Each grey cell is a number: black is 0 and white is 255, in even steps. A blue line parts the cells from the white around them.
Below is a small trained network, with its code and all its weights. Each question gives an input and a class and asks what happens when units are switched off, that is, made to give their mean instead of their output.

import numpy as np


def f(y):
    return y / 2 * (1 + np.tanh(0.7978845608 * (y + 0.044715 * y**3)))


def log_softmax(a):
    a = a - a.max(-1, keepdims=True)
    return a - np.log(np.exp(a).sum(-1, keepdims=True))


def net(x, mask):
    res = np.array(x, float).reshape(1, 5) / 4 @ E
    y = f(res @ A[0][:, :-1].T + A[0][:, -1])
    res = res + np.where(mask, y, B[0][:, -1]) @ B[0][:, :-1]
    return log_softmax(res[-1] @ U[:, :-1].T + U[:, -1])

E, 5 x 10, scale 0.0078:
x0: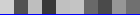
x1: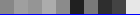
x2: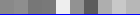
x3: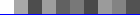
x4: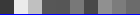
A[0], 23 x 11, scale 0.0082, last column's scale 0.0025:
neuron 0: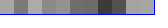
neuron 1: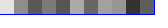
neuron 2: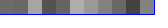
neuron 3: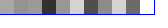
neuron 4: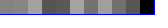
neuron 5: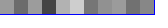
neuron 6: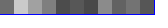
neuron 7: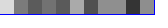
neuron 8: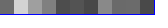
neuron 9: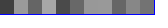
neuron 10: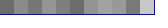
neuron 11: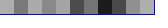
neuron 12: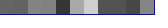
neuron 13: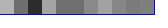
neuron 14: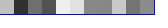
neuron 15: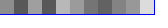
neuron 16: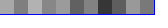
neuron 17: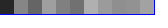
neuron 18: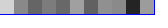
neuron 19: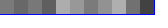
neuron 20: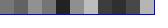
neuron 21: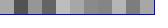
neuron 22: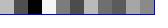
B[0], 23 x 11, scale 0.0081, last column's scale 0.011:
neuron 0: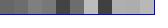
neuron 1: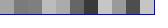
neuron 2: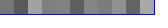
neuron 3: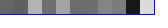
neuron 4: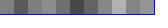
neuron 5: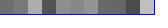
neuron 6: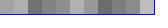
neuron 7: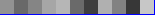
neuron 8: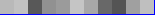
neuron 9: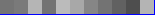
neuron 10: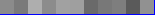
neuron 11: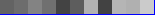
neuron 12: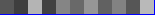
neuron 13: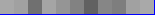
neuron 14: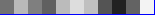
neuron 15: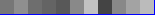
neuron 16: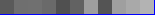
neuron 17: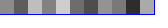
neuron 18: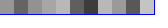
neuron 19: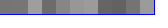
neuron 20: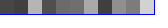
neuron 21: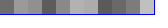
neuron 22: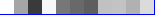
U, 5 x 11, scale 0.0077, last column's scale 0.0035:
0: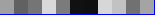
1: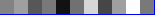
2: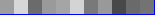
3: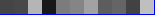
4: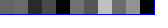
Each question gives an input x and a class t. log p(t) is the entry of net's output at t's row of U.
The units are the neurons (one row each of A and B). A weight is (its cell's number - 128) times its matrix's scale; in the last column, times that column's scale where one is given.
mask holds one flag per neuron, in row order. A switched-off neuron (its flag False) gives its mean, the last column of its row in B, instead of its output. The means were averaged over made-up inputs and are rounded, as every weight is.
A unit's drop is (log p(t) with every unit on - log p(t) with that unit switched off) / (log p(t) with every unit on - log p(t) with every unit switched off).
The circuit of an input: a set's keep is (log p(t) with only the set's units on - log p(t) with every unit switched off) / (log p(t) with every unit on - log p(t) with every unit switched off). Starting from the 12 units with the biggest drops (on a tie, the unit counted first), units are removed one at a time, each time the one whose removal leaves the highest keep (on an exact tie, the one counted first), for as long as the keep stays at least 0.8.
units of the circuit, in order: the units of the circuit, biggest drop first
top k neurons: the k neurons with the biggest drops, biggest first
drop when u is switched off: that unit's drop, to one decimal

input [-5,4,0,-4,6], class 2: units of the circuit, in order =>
neuron 8; neuron 6
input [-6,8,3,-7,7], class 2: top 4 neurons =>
neuron 8; neuron 17; neuron 20; neuron 6
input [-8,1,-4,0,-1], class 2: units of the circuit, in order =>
neuron 9; neuron 22
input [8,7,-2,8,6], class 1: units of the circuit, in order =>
neuron 11; neuron 0
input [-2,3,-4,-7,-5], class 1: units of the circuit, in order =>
neuron 22
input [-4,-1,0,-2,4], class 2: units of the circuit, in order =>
neuron 20; neuron 11
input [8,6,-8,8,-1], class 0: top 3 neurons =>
neuron 7; neuron 18; neuron 1
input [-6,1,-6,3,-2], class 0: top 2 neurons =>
neuron 22; neuron 14
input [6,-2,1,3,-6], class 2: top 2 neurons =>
neuron 14; neuron 20
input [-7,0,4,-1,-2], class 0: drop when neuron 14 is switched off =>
0.4
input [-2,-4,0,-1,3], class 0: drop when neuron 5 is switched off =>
0.2
